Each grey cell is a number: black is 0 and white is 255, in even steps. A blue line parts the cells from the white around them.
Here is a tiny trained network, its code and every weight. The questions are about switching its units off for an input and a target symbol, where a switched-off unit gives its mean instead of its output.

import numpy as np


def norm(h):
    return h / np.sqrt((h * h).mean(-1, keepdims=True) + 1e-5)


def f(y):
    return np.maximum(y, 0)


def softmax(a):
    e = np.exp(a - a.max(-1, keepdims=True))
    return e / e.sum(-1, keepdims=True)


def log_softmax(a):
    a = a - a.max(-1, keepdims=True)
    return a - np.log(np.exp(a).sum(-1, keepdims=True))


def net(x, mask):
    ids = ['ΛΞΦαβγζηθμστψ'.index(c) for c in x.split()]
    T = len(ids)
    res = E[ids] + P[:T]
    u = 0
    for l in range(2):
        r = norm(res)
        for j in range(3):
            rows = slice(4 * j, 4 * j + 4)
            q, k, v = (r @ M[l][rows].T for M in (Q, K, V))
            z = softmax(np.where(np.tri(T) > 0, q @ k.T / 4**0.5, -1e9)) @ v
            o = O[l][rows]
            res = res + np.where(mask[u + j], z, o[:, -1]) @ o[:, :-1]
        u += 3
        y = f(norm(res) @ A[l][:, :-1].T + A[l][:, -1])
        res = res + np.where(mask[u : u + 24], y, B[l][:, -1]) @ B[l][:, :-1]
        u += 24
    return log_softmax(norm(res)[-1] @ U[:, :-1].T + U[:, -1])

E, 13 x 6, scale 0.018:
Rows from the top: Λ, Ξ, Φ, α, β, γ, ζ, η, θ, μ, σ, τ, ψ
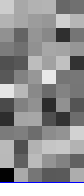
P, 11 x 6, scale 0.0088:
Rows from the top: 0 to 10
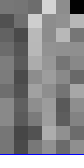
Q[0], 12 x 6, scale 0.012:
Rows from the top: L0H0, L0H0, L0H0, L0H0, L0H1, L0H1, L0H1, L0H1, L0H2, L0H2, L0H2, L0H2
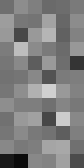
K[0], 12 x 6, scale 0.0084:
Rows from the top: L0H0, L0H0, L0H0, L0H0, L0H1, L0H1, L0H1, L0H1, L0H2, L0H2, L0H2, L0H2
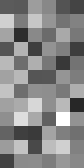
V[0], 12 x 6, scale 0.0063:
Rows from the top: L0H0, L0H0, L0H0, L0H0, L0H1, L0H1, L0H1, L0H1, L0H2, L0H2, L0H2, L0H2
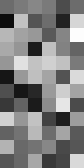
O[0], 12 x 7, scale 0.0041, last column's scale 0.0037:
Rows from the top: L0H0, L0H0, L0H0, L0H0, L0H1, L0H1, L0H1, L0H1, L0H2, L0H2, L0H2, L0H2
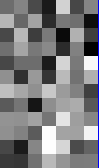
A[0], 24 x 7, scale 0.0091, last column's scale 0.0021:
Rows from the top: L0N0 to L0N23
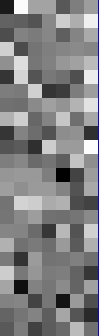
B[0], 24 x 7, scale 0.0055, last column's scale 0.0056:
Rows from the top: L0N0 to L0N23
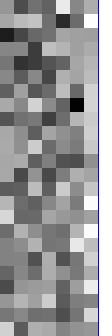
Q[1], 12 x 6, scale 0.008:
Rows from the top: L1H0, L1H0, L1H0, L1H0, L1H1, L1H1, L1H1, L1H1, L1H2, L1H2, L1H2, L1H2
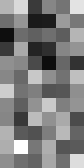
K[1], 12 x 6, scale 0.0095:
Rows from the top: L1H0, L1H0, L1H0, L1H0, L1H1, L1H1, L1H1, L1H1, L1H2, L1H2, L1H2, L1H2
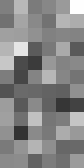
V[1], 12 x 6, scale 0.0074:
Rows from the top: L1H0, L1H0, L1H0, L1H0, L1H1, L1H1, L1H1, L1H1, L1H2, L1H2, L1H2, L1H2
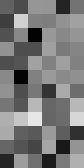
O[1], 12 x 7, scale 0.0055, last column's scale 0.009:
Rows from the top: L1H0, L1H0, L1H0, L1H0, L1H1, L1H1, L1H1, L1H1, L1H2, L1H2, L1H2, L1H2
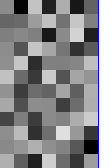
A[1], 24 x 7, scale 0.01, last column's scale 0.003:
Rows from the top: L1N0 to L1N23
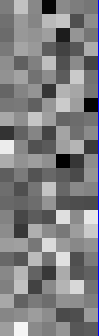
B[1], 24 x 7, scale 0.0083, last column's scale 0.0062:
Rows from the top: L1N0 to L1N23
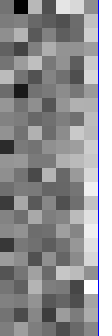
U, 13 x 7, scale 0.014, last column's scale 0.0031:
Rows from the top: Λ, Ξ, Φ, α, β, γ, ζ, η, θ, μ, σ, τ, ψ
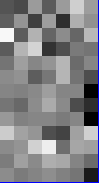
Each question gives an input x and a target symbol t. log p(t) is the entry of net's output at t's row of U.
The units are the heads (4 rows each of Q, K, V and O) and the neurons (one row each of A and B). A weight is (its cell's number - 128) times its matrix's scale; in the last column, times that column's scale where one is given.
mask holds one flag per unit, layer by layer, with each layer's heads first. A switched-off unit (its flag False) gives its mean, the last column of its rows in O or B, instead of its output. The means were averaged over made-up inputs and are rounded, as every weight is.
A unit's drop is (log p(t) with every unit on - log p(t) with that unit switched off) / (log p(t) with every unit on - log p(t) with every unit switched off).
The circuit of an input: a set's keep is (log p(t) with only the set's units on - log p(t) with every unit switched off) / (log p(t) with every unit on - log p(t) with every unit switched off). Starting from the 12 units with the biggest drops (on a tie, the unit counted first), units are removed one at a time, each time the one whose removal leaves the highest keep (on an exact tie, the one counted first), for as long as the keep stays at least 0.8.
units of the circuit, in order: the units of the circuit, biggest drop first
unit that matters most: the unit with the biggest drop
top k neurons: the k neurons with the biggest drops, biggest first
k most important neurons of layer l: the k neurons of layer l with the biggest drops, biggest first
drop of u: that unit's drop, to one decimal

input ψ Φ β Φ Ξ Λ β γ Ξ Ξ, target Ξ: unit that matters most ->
L0H2
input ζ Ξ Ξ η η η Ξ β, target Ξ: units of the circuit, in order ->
L1N18, L1N1
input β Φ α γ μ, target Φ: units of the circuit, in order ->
L1H0, L0N7, L0N10
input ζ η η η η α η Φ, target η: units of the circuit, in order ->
L1H0, L0H2, L1N14
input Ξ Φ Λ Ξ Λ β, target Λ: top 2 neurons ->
L1N9, L0N7
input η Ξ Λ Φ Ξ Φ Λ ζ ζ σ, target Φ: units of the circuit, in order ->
L1H0, L0N1
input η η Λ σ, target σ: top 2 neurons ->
L0N7, L0N1
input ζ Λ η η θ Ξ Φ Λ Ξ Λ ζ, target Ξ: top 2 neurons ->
L1N5, L0N5
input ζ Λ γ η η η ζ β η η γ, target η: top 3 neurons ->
L0N7, L0N10, L0N16
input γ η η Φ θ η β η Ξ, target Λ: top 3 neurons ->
L1N10, L0N22, L0N18
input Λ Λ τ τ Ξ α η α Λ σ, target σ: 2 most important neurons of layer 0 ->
L0N1, L0N10
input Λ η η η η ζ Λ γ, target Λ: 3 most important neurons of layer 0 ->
L0N0, L0N2, L0N1
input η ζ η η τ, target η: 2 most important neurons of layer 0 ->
L0N16, L0N7
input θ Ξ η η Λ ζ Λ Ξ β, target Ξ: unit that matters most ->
L1N18
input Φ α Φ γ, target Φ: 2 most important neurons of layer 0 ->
L0N7, L0N10
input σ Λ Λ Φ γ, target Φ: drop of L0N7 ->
0.1
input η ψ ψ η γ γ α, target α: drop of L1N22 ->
0.2
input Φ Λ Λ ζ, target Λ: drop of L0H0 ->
0.0
